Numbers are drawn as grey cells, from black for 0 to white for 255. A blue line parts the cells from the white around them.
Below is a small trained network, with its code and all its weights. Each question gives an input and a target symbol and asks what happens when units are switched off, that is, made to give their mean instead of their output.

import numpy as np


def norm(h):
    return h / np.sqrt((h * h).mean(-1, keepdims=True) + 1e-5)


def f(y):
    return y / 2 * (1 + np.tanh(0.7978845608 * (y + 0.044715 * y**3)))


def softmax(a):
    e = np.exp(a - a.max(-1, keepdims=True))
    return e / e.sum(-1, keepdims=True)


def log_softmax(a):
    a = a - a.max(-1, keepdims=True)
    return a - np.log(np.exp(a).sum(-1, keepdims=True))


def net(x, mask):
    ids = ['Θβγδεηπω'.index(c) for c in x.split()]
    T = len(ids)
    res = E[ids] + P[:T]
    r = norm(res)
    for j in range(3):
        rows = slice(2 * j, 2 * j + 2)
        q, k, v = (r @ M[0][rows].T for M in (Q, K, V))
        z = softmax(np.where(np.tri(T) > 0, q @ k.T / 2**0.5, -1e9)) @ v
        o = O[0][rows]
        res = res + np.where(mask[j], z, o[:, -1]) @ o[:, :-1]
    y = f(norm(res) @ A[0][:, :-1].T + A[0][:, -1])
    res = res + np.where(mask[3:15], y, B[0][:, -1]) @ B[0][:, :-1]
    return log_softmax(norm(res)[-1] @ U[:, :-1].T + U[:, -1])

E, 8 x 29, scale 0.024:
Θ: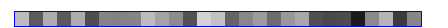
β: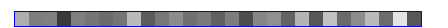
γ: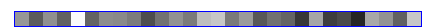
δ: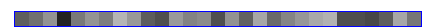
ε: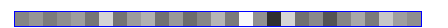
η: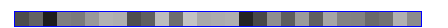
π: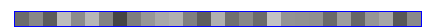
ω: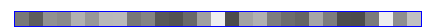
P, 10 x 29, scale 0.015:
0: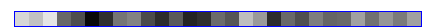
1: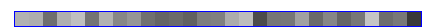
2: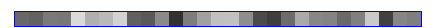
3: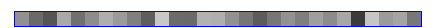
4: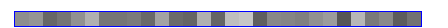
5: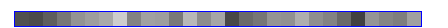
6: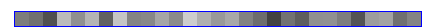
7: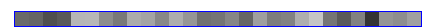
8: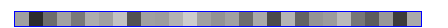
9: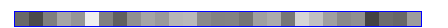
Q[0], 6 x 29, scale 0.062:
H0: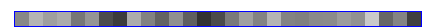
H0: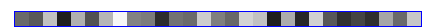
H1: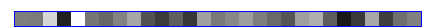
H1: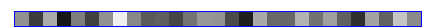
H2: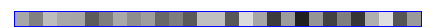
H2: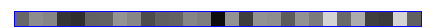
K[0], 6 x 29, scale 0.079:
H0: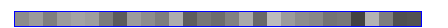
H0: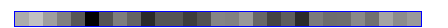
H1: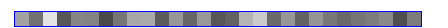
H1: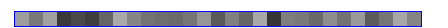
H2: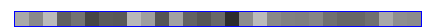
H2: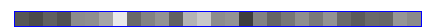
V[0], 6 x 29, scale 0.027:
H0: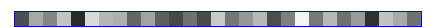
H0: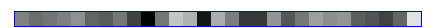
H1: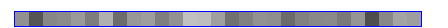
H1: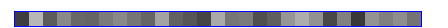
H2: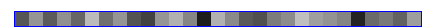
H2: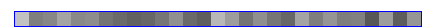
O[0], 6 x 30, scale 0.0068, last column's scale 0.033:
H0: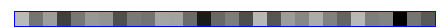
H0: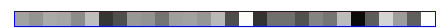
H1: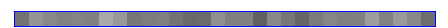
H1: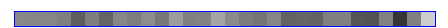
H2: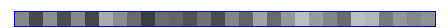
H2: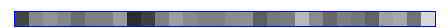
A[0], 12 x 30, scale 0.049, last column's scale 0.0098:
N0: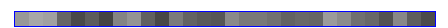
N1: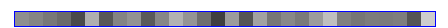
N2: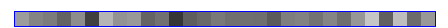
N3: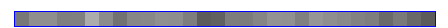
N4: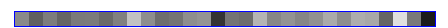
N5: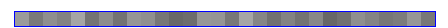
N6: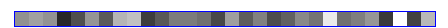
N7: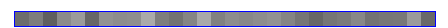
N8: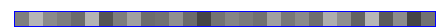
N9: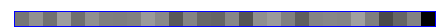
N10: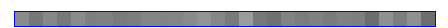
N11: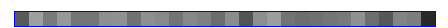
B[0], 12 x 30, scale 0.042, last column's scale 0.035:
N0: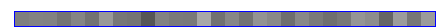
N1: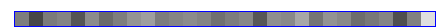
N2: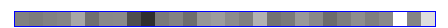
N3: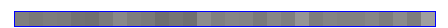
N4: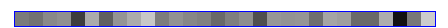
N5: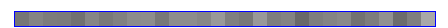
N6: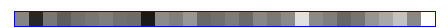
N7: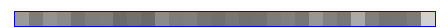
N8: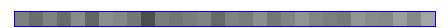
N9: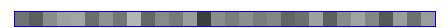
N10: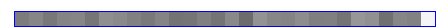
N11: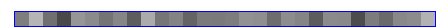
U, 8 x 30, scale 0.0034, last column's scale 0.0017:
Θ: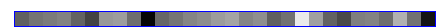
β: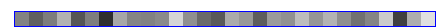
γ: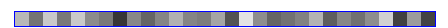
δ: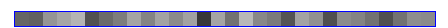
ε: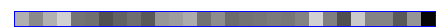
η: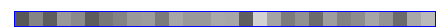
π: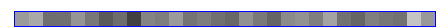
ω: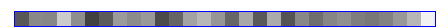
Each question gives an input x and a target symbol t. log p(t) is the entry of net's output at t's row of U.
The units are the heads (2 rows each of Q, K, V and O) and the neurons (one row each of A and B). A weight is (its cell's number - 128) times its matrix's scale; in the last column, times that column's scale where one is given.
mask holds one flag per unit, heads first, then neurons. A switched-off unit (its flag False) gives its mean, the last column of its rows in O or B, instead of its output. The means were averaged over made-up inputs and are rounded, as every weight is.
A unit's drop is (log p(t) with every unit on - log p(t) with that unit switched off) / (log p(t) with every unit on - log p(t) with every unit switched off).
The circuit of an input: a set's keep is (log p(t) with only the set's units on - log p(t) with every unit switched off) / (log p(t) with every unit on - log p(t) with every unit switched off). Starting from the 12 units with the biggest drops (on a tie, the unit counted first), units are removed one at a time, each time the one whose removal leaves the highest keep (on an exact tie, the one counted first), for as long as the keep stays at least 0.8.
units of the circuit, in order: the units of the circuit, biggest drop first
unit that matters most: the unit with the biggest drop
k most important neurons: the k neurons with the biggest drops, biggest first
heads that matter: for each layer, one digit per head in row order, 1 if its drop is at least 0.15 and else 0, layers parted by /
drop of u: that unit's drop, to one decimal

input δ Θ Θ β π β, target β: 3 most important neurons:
N4, N1, N2
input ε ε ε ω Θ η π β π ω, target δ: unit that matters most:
N9
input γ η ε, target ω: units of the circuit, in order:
H0, N6
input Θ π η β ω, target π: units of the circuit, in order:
H0, N11, H2, N6
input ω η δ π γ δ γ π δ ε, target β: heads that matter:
100
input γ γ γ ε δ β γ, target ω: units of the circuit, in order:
N6, H0
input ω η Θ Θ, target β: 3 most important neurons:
N6, N2, N1
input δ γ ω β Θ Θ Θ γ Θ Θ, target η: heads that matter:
000
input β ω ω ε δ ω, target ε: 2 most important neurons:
N7, N6
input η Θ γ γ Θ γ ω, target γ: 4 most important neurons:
N6, N2, N4, N1
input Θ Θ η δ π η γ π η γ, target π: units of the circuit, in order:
H0, N11, N6
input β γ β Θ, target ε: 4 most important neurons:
N7, N6, N2, N4
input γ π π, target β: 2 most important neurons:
N2, N6
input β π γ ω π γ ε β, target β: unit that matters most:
N4
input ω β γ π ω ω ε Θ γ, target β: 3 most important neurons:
N6, N2, N1
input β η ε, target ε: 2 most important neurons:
N7, N6
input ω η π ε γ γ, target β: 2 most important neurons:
N2, N6
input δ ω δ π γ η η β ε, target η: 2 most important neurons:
N6, N4
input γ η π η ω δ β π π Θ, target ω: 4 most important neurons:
N6, N2, N4, N1
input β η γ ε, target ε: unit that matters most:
H0
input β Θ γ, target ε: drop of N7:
0.6
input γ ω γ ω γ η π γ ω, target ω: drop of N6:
0.5
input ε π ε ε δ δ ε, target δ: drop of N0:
0.0
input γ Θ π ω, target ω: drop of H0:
0.3
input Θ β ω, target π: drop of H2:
0.7
